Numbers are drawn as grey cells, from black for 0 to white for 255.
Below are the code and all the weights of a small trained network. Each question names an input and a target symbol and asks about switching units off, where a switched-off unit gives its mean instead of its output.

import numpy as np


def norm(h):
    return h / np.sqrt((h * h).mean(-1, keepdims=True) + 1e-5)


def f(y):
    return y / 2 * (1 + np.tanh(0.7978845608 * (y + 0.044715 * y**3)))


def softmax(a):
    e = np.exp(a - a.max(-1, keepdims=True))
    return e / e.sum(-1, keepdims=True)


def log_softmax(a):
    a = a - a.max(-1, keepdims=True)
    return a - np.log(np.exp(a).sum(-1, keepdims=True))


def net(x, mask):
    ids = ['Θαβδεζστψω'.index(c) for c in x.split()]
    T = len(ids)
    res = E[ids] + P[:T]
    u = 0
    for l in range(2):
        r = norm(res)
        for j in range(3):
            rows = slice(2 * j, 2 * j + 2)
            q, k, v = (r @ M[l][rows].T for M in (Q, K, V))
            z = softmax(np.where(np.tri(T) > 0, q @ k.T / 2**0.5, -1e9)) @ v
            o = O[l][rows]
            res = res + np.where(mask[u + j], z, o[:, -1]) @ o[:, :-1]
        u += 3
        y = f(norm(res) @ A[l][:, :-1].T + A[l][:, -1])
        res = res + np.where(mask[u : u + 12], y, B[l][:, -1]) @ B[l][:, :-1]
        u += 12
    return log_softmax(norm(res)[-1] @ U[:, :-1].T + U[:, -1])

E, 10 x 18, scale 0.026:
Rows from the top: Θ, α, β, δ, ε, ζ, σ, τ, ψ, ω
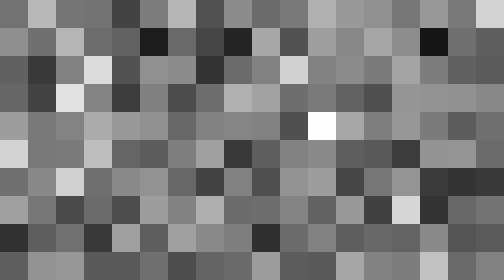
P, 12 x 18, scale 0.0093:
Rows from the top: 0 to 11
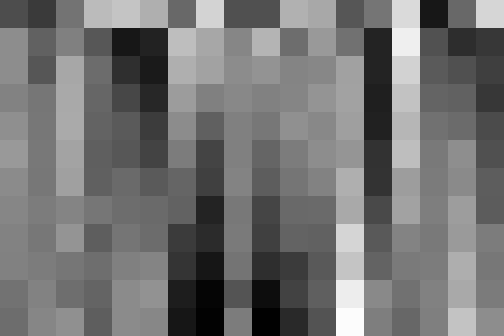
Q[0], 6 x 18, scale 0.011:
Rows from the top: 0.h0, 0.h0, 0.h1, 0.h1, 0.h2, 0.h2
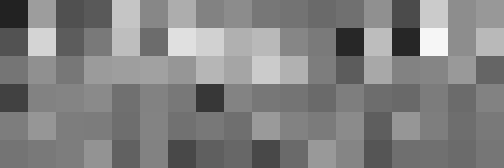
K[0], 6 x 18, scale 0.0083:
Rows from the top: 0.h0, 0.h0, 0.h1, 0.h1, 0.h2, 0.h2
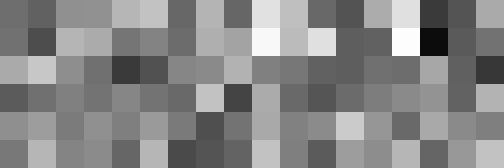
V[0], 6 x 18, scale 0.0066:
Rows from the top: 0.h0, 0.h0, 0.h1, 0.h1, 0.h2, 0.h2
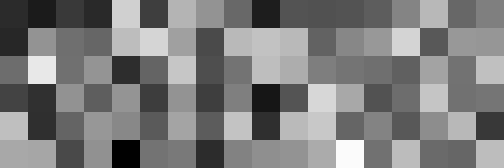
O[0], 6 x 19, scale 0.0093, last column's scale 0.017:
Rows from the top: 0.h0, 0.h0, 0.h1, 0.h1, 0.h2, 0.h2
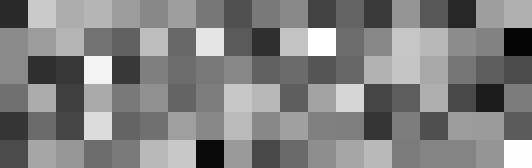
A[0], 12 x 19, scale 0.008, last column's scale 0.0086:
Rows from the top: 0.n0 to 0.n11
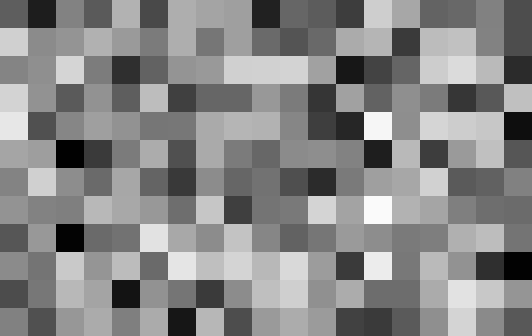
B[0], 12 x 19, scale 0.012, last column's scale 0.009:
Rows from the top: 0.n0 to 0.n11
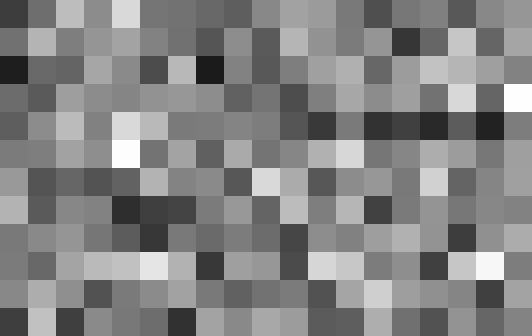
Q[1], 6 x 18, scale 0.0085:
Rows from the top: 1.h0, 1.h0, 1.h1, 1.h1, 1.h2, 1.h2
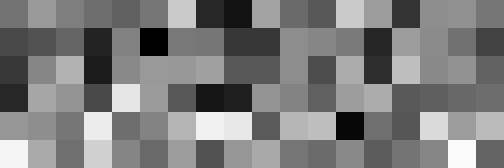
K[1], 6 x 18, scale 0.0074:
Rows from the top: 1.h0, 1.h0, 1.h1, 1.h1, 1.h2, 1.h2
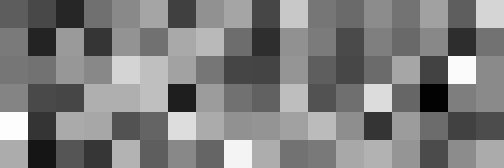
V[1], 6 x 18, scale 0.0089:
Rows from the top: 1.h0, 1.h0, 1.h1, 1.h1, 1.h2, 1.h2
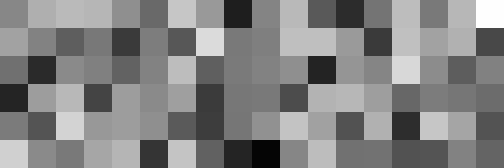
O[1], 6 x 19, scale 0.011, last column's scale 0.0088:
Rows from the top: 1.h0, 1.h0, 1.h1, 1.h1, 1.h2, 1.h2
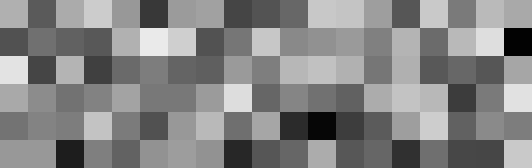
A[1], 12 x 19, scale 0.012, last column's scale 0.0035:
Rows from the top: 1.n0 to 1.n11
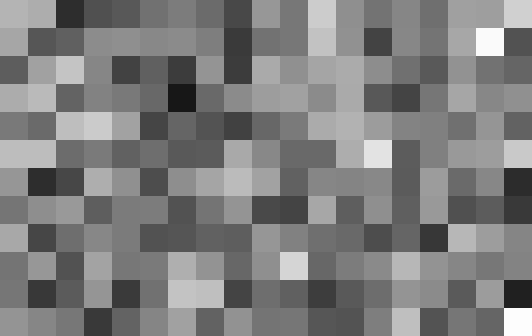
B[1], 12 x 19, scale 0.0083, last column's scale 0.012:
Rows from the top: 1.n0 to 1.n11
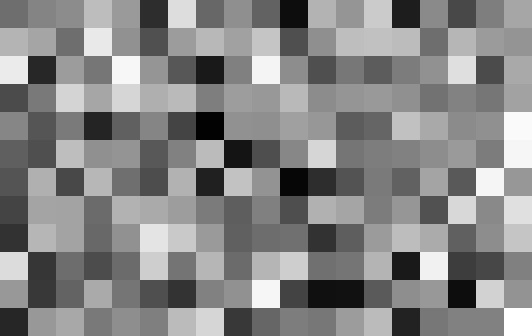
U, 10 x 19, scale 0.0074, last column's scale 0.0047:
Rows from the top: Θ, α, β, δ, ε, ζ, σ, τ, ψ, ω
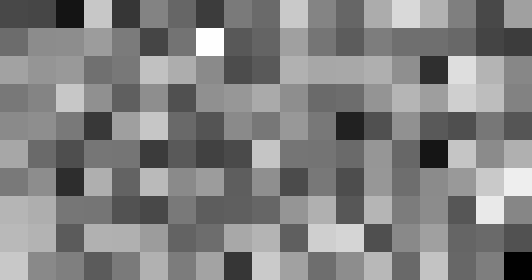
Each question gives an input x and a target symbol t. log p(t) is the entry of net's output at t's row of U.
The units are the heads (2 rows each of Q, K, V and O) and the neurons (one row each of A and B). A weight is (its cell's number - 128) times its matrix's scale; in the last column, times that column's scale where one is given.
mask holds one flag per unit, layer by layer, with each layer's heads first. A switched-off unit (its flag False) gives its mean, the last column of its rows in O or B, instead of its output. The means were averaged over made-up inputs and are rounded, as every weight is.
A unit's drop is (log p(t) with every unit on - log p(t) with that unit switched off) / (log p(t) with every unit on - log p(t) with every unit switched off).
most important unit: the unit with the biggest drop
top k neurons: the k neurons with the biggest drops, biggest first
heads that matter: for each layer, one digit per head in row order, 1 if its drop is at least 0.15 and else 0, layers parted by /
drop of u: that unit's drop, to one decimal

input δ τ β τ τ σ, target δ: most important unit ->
1.h2
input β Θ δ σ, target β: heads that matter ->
100 / 100
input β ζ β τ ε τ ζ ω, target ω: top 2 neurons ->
(0.n6 0.n10)
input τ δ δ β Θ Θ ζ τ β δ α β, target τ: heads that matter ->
010 / 110
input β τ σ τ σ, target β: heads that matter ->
100 / 010
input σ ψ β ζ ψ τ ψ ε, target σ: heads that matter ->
101 / 110
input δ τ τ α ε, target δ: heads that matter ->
001 / 001
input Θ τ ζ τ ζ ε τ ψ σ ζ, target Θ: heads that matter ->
010 / 000
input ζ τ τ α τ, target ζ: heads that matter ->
101 / 110
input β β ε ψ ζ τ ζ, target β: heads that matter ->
100 / 101
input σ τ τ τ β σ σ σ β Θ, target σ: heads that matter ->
111 / 110
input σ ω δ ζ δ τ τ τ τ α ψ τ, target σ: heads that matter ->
101 / 010
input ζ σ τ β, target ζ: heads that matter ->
001 / 010
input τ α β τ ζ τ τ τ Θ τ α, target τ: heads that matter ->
010 / 110
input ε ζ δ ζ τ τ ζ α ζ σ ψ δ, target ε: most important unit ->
0.h0
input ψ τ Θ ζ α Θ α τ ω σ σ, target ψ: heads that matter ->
110 / 000
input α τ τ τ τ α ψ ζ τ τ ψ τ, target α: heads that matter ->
000 / 100
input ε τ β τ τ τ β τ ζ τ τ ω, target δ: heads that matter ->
000 / 001
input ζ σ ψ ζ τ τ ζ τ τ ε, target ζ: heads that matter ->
101 / 010
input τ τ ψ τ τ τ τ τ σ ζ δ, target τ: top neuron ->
(1.n2)
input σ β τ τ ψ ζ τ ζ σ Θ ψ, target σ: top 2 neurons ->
(0.n11 1.n4)
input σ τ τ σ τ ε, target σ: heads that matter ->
101 / 011
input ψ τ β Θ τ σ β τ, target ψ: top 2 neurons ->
(0.n5 1.n8)
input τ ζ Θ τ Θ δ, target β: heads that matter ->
101 / 000
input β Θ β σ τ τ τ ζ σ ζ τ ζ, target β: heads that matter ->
100 / 110
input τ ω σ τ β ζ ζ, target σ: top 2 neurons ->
(0.n1 1.n6)
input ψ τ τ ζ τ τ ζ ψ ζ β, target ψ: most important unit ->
0.h1
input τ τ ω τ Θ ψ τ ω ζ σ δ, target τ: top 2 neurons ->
(1.n2 0.n3)
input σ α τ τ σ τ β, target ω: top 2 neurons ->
(1.n9 0.n10)
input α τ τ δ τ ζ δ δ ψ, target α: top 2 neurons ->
(1.n4 1.n11)
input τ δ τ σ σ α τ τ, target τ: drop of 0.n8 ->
0.1
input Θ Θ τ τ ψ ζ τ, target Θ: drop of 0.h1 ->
1.0
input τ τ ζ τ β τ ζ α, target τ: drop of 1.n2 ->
0.2
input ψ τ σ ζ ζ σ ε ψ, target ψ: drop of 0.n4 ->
0.0
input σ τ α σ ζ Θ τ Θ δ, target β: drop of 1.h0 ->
0.1
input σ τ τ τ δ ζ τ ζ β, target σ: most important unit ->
0.h2
